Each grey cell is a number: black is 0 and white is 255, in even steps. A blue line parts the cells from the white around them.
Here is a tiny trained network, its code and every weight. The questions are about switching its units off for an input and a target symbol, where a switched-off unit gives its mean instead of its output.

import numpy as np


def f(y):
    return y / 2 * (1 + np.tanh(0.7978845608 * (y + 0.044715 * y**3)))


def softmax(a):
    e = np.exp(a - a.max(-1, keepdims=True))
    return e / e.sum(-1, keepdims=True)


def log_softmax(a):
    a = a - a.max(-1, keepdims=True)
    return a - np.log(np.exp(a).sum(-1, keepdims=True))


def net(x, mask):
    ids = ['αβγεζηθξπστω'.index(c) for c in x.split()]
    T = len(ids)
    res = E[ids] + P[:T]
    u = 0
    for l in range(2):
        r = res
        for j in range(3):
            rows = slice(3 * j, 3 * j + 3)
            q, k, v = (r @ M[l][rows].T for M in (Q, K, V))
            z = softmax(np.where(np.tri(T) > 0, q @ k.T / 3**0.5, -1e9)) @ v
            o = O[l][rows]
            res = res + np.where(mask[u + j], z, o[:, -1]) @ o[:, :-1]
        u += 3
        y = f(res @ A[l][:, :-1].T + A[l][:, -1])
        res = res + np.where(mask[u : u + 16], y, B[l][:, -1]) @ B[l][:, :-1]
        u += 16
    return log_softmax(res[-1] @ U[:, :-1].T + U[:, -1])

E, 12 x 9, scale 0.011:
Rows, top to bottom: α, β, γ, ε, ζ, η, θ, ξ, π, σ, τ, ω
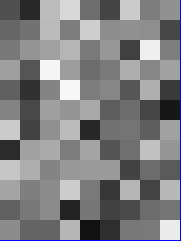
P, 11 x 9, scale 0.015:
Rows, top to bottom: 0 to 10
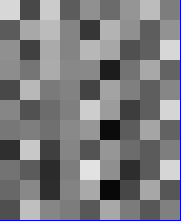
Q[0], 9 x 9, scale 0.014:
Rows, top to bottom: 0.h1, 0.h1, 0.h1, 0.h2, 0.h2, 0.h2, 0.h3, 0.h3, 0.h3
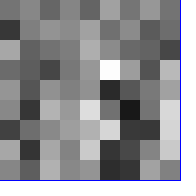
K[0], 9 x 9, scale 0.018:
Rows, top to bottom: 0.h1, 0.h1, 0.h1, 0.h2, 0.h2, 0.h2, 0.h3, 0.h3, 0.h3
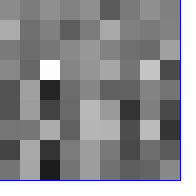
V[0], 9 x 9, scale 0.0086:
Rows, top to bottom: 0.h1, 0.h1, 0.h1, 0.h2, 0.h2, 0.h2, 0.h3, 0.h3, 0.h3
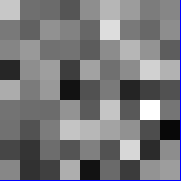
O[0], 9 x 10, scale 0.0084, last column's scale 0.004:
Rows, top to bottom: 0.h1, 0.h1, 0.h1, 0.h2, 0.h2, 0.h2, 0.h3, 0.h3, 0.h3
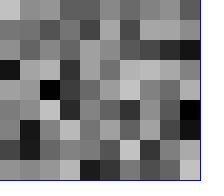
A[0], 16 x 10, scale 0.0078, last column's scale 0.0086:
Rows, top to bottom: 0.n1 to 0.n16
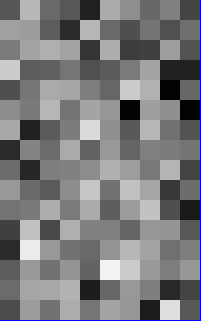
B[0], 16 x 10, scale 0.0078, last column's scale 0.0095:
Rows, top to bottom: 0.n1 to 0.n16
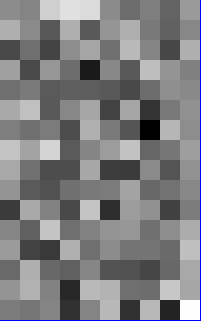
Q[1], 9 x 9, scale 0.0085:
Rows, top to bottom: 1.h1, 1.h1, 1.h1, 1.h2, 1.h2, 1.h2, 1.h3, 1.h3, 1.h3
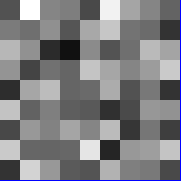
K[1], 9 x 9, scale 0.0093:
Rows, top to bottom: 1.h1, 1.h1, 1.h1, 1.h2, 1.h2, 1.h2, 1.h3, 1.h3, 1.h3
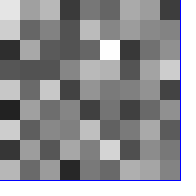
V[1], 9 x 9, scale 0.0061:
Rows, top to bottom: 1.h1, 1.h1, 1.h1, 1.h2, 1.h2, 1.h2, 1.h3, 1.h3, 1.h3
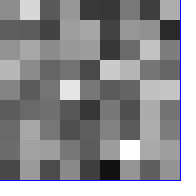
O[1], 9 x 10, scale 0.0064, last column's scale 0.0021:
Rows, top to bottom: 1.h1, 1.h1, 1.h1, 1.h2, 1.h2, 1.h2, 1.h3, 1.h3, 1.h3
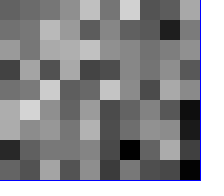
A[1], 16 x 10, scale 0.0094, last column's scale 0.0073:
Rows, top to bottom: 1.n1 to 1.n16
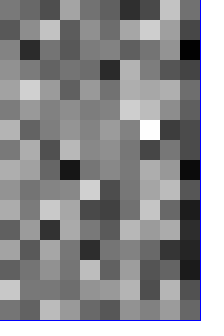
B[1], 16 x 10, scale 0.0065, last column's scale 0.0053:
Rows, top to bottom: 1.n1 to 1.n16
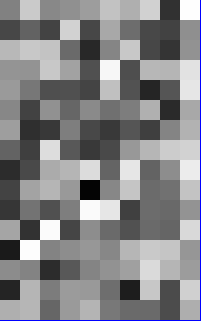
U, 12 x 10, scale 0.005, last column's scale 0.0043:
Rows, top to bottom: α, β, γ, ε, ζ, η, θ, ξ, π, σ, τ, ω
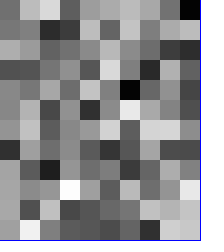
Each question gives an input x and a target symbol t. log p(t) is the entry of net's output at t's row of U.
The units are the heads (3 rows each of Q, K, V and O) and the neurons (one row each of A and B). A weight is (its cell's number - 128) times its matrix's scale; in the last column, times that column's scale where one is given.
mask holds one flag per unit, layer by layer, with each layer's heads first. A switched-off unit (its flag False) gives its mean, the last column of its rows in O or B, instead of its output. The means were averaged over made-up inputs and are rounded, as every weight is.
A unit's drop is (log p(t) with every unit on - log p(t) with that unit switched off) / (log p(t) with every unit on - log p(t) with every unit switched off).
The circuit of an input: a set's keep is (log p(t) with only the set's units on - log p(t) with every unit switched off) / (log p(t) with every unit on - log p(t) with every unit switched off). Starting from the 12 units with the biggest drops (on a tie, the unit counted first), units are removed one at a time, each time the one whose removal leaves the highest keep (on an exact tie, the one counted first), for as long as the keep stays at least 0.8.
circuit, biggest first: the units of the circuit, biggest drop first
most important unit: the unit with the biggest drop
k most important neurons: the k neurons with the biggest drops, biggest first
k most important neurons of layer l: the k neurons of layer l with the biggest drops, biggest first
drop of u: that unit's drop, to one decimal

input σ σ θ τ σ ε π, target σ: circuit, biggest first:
(0.h2; 0.n16)
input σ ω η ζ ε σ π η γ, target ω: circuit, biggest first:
(0.n6; 0.h2; 0.h3; 0.n16)
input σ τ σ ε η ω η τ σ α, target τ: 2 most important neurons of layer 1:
(1.n12; 1.n4)
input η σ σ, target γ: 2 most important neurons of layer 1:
(1.n3; 1.n1)
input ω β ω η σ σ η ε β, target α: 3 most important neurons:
(0.n7; 1.n3; 1.n10)
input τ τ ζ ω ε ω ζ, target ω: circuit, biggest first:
(0.h3; 0.n15)
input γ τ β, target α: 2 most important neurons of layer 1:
(1.n10; 1.n3)
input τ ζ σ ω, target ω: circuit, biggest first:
(0.h3; 0.n15)
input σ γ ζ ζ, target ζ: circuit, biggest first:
(0.h2; 1.n11)
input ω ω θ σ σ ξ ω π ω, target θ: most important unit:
0.h3
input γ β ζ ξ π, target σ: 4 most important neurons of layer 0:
(0.n6; 0.n13; 0.n16; 0.n2)
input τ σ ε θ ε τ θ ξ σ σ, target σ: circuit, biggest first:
(0.h2; 1.h1; 0.n16)
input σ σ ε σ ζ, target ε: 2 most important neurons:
(0.n16; 0.n8)
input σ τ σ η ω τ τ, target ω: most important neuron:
(0.n16)
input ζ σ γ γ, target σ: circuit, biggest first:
(0.n16; 0.h2)
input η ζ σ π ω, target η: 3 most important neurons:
(0.n7; 0.n8; 1.n13)
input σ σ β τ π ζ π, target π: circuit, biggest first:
(1.n7; 0.h3; 0.h2; 0.n4)
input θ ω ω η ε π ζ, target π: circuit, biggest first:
(1.n7; 0.h3; 0.h2)
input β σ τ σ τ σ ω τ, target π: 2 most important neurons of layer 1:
(1.n7; 1.n1)
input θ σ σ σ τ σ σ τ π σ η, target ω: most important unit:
1.h2
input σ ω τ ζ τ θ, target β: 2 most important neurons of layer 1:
(1.n9; 1.n4)
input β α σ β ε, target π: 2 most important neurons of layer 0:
(0.n7; 0.n11)
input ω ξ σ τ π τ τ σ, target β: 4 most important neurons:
(0.n16; 1.n14; 0.n1; 0.n15)
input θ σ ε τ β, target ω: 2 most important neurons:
(0.n4; 0.n15)
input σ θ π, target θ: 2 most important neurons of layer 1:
(1.n15; 1.n1)
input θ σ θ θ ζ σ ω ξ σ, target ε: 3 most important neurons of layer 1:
(1.n2; 1.n5; 1.n10)
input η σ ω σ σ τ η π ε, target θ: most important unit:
0.h3
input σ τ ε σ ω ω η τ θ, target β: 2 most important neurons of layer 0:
(0.n16; 0.n13)
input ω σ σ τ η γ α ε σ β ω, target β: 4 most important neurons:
(0.n16; 1.n14; 0.n15; 0.n3)
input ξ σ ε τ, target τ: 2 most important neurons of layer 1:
(1.n12; 1.n4)
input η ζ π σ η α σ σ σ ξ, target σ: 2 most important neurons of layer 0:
(0.n16; 0.n9)
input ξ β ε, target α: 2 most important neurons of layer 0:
(0.n7; 0.n9)
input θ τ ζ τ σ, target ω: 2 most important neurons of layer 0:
(0.n4; 0.n15)
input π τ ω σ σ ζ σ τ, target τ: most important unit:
1.n12
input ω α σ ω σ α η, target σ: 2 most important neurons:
(0.n16; 0.n9)
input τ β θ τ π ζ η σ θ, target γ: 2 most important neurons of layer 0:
(0.n7; 0.n9)
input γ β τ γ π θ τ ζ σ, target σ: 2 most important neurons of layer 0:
(0.n16; 0.n15)
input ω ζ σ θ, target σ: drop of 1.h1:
0.2
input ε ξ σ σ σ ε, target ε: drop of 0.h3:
0.2
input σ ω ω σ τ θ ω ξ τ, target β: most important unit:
1.n9
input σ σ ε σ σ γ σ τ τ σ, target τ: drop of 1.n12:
0.5
